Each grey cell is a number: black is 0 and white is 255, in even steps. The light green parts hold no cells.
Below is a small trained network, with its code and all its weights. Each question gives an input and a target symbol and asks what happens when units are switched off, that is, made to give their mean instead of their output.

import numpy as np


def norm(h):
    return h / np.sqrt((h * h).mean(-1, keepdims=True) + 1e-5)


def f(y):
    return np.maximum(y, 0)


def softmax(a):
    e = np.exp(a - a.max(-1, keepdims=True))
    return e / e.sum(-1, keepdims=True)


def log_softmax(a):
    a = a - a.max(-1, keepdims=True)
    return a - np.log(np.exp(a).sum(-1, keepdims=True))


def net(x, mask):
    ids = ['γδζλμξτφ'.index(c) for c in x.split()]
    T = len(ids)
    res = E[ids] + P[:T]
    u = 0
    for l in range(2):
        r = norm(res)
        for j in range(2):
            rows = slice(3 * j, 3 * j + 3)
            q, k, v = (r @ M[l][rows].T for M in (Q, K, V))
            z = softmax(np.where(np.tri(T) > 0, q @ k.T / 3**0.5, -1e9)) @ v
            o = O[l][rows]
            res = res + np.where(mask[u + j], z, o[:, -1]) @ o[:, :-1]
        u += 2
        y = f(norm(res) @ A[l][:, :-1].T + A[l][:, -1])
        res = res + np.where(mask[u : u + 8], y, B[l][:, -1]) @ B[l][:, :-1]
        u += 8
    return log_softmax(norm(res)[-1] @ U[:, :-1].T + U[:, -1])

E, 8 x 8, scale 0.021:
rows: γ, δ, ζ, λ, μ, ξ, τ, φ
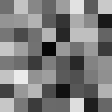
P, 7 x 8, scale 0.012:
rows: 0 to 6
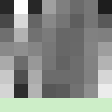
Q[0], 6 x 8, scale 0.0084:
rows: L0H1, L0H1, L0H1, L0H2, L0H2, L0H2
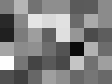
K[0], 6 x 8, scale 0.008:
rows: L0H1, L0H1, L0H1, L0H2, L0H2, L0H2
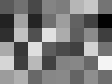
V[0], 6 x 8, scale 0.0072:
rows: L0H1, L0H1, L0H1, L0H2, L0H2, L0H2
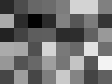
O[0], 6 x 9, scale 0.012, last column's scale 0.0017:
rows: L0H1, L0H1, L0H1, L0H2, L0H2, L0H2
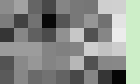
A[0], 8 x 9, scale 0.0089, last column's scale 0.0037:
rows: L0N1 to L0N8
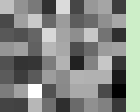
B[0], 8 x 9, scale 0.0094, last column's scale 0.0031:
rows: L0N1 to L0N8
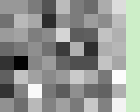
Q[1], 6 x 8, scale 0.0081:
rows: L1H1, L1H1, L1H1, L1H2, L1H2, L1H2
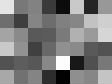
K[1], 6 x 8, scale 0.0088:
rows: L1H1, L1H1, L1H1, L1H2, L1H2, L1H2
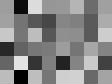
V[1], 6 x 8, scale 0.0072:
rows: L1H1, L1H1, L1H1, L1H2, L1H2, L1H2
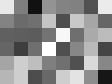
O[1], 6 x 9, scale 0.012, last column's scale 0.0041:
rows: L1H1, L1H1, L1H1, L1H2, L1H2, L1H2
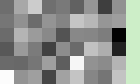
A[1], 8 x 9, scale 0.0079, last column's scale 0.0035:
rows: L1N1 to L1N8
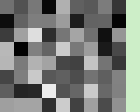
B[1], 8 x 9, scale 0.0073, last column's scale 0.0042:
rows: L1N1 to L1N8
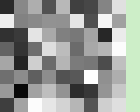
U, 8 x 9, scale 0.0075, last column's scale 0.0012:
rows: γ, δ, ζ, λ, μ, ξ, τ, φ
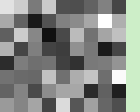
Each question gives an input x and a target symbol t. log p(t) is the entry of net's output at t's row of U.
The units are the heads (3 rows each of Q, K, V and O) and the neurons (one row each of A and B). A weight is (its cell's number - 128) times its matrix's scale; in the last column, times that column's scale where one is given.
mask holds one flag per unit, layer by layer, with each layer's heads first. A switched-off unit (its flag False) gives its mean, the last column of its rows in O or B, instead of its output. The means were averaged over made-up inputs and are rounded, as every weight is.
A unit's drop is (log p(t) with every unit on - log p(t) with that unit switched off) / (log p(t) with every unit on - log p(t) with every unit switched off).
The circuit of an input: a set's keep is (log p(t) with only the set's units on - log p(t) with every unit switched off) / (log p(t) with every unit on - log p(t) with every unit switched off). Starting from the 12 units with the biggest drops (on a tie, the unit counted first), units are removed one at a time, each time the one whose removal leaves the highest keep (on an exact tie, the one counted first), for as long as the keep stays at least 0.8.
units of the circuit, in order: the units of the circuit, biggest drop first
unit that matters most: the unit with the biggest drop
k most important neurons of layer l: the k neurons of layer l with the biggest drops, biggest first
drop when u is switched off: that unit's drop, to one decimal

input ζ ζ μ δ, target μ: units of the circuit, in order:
(L1H2 L0N5)
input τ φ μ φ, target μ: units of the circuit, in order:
(L1H2 L0N5)
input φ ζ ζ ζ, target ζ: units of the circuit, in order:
(L0H1 L1N4)
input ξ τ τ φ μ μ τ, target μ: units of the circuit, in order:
(L1H2 L0H2)
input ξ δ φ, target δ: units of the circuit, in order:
(L1H1 L0N7)
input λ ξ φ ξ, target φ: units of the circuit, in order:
(L1H2 L0H1)
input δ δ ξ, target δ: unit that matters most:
L1H1
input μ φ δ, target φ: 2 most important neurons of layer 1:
(L1N8 L1N5)
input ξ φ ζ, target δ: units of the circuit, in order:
(L0H1 L1H1 L1H2)
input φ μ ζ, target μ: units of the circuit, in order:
(L0N5 L1H2)
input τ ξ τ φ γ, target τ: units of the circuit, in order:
(L0H2 L0H1)
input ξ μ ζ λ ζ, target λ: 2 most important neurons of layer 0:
(L0N1 L0N6)
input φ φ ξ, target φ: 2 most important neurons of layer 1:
(L1N5 L1N8)
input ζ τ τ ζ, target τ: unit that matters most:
L0H1
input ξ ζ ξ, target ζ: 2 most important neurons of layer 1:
(L1N4 L1N7)
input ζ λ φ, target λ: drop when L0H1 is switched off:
0.3
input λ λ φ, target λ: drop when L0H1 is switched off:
0.2
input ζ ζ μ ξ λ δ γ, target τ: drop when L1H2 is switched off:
0.2
